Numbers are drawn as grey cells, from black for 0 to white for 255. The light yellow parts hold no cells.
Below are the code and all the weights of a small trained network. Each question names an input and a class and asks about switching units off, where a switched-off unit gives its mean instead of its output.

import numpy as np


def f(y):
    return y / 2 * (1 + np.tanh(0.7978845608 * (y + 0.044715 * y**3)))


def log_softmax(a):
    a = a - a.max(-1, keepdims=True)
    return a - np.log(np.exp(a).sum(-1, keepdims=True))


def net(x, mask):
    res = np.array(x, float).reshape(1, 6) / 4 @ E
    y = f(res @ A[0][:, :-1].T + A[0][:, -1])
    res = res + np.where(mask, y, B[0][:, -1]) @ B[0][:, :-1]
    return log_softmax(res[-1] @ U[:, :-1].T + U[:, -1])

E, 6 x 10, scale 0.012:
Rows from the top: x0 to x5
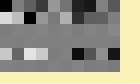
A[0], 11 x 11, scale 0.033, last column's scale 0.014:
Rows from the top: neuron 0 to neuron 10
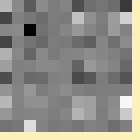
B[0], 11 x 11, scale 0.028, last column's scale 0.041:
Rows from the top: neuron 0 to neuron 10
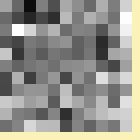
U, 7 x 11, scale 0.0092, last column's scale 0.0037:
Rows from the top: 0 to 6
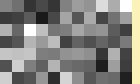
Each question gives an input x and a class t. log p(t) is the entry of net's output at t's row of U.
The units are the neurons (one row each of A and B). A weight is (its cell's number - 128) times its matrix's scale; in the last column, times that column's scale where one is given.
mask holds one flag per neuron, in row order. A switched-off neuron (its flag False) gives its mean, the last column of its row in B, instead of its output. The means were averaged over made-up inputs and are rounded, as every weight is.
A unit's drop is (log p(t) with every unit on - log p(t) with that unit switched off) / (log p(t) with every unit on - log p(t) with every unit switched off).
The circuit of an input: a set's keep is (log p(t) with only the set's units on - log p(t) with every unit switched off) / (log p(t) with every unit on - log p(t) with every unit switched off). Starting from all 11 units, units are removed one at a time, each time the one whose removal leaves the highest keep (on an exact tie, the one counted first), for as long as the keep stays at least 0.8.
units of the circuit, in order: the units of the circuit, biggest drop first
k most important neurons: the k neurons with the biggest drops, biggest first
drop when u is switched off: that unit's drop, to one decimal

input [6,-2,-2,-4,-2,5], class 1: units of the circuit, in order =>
[neuron 3]
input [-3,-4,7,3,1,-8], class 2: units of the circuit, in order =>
[neuron 0; neuron 10]
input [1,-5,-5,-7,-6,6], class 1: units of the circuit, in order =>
[neuron 6; neuron 8]
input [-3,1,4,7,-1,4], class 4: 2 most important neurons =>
[neuron 1; neuron 0]
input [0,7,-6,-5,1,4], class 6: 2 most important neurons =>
[neuron 0; neuron 9]
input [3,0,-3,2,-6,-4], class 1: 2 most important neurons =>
[neuron 1; neuron 10]
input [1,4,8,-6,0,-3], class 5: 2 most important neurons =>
[neuron 1; neuron 8]
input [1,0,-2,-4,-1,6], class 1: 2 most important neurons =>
[neuron 2; neuron 8]
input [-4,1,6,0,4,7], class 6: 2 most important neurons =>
[neuron 2; neuron 6]
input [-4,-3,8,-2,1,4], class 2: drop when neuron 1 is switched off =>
0.2
